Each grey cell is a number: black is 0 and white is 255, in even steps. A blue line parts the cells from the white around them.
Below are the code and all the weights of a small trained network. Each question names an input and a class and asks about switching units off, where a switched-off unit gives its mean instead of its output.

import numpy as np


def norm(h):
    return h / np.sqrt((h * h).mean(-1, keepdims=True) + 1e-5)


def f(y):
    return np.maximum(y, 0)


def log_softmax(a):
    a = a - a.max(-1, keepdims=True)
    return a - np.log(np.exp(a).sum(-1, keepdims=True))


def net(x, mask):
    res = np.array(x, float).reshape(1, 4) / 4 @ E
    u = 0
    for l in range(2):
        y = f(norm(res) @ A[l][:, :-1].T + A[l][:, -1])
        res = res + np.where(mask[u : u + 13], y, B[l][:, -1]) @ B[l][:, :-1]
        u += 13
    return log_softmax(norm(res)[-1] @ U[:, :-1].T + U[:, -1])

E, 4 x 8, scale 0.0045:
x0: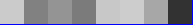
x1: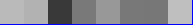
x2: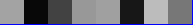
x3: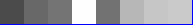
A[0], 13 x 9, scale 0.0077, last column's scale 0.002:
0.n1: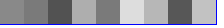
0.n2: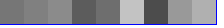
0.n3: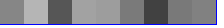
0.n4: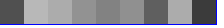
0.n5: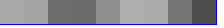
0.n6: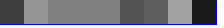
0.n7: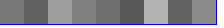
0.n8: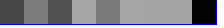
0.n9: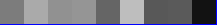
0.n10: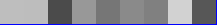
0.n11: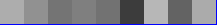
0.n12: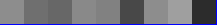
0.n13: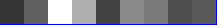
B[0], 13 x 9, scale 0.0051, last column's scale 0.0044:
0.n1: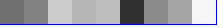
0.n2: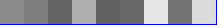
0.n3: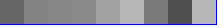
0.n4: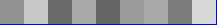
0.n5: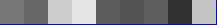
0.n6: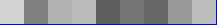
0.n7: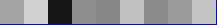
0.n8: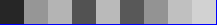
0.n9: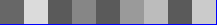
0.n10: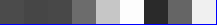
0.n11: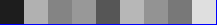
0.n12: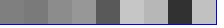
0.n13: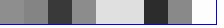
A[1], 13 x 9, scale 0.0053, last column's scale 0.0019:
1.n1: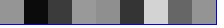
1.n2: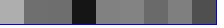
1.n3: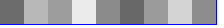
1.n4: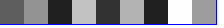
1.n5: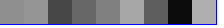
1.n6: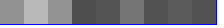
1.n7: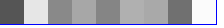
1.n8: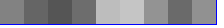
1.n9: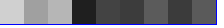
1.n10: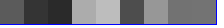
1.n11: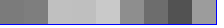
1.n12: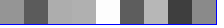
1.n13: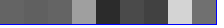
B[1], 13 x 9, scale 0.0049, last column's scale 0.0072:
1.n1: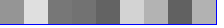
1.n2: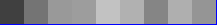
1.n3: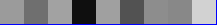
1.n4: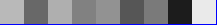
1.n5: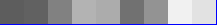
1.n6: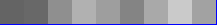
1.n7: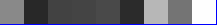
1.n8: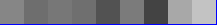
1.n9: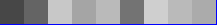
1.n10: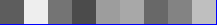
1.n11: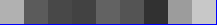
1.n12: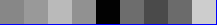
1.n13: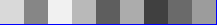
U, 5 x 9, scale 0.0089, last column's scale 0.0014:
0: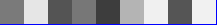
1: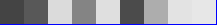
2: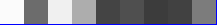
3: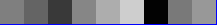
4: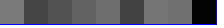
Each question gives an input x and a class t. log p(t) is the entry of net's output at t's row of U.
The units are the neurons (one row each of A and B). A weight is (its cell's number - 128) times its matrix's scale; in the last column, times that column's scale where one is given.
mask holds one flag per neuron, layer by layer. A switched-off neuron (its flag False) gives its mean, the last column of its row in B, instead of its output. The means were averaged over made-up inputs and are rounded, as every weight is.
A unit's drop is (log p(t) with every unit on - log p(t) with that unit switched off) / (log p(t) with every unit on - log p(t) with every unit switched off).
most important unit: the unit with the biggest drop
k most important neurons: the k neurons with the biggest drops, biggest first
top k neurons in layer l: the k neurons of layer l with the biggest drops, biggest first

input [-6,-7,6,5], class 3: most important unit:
0.n13
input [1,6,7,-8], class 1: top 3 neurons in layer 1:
1.n9, 1.n5, 1.n2
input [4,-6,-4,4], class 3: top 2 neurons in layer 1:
1.n11, 1.n9
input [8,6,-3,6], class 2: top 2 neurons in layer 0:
0.n5, 0.n1
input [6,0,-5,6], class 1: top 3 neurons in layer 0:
0.n1, 0.n8, 0.n12
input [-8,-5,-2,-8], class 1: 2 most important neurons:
1.n9, 1.n6
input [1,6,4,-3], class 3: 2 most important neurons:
0.n10, 0.n2
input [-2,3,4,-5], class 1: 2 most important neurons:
0.n2, 1.n5
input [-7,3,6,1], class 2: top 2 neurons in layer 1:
1.n13, 1.n4
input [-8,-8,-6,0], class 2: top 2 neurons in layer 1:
1.n4, 1.n10
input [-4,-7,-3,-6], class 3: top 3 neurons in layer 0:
0.n13, 0.n1, 0.n8
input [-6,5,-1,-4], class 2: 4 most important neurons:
0.n6, 1.n4, 0.n13, 1.n13
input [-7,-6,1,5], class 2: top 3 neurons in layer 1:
1.n4, 1.n13, 1.n5
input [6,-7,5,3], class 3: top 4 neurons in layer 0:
0.n13, 0.n7, 0.n2, 0.n5
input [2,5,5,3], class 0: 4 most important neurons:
0.n13, 1.n1, 0.n12, 1.n10
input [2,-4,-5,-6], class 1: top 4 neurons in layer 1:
1.n5, 1.n9, 1.n6, 1.n1
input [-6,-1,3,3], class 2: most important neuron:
1.n13
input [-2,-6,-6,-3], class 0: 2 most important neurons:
0.n9, 0.n2
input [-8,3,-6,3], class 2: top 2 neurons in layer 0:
0.n6, 0.n11
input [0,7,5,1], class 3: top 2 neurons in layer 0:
0.n10, 0.n2
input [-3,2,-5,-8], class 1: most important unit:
1.n9
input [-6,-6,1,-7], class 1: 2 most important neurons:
0.n10, 1.n9
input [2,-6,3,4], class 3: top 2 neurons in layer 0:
0.n13, 0.n7
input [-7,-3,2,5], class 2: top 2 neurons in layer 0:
0.n6, 0.n1
